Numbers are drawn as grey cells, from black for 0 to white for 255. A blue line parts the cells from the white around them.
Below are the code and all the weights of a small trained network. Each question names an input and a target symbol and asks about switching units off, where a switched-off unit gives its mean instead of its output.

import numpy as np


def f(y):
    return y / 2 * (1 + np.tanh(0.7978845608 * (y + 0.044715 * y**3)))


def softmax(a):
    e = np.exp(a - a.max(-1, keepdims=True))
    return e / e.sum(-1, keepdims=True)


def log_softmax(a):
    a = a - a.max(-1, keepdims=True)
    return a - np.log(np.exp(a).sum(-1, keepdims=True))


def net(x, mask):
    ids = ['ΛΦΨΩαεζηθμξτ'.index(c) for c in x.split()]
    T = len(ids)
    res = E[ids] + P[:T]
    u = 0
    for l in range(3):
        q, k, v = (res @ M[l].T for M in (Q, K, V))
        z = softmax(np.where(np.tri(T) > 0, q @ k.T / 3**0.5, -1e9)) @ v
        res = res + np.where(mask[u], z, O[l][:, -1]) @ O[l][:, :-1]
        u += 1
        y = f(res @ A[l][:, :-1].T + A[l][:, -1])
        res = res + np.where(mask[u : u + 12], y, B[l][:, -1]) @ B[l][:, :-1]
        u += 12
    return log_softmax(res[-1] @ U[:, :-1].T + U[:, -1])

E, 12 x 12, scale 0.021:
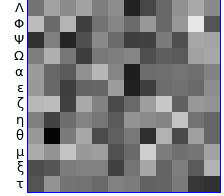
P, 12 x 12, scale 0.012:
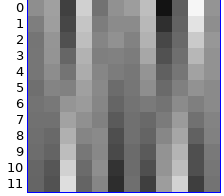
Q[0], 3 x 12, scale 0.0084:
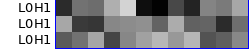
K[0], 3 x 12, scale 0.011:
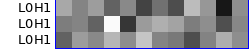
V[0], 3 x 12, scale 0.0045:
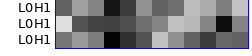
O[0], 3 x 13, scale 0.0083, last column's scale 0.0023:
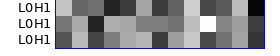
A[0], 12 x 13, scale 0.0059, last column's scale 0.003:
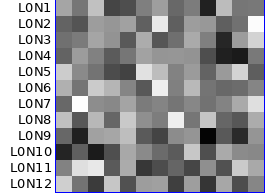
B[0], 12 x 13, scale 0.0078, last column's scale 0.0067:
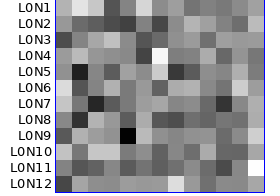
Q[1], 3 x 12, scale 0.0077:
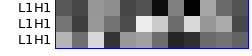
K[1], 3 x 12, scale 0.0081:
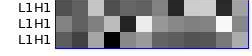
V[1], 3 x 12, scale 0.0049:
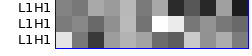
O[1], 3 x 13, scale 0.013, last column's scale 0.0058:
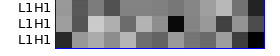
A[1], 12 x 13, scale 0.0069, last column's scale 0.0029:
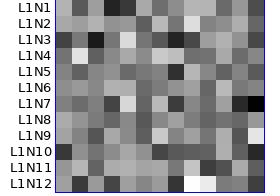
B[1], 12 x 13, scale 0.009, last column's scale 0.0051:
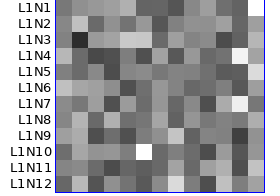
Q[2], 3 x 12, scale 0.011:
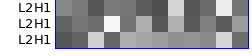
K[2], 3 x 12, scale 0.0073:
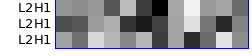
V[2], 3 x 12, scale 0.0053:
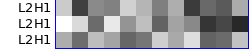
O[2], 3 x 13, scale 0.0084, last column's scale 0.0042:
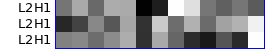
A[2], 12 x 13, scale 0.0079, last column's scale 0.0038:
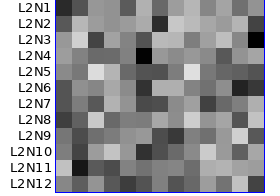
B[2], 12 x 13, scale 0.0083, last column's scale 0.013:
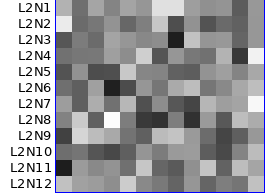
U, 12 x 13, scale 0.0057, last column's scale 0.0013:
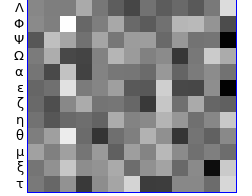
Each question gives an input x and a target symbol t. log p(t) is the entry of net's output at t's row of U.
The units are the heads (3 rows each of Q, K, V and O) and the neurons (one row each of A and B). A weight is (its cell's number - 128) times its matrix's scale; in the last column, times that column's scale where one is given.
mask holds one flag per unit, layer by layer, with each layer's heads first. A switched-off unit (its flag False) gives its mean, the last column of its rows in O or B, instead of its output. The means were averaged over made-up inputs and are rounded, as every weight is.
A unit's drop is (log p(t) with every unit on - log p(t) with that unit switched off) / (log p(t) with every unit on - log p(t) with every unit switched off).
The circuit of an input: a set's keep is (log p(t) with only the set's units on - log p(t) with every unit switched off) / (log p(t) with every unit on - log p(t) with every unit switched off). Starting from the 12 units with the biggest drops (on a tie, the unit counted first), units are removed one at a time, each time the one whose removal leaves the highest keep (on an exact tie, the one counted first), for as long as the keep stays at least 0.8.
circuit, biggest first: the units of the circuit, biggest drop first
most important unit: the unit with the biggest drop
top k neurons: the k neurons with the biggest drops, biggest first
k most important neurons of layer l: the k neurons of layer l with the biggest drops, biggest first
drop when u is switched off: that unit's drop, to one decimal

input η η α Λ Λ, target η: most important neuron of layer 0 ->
L0N11
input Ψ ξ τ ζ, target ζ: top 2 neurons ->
L2N3, L1N11
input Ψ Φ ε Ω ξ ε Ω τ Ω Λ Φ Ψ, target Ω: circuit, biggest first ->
L1H1, L0H1
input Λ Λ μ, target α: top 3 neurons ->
L2N6, L2N7, L0N6
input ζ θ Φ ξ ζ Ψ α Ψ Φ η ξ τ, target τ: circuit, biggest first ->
L2H1, L0N4
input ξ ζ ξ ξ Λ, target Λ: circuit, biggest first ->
L2H1, L1H1, L2N6
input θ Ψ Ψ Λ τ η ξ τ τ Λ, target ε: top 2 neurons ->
L0N4, L2N9
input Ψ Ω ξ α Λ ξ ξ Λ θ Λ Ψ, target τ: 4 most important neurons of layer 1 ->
L1N10, L1N3, L1N1, L1N8
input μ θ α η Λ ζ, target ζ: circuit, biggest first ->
L2N3, L2H1, L2N4
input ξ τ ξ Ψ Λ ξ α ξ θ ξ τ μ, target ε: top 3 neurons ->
L0N4, L0N8, L0N11
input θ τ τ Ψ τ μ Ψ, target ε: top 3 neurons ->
L0N4, L2N9, L2N11
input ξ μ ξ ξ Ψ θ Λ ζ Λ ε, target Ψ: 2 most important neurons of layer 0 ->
L0N6, L0N2
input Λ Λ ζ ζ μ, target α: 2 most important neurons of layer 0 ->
L0N11, L0N6
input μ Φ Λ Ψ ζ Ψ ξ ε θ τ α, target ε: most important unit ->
L2H1
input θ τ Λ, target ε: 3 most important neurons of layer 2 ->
L2N9, L2N11, L2N7
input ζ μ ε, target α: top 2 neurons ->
L2N6, L2N7
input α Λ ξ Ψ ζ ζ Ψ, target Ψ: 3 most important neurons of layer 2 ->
L2N9, L2N8, L2N1
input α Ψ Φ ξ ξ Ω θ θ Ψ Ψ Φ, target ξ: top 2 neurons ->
L0N1, L2N4
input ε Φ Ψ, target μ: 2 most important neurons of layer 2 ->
L2N2, L2N1
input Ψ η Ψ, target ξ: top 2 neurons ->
L1N10, L1N3
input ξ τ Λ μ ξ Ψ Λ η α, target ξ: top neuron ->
L1N10
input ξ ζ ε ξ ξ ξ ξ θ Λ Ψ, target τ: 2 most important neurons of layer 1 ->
L1N10, L1N3
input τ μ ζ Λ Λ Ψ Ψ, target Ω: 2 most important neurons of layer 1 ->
L1N4, L1N3
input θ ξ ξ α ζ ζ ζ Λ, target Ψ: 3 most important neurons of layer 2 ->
L2N9, L2N8, L2N1
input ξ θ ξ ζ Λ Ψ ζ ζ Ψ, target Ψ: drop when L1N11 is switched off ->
0.1
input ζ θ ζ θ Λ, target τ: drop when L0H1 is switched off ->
0.1
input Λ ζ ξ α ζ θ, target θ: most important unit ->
L0N9
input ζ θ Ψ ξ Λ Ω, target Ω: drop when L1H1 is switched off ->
1.2
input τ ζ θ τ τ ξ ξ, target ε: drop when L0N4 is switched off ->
1.5
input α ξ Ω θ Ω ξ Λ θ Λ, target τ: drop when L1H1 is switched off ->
1.1
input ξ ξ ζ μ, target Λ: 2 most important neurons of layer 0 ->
L0N8, L0N6
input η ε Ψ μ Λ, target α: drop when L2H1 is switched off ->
0.9
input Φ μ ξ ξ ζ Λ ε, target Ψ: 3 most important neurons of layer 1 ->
L1N10, L1N11, L1N2
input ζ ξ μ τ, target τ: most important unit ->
L0N4
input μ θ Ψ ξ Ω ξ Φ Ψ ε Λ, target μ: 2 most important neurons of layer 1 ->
L1N3, L1N10
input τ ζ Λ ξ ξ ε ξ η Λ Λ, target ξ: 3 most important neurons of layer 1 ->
L1N10, L1N3, L1N4
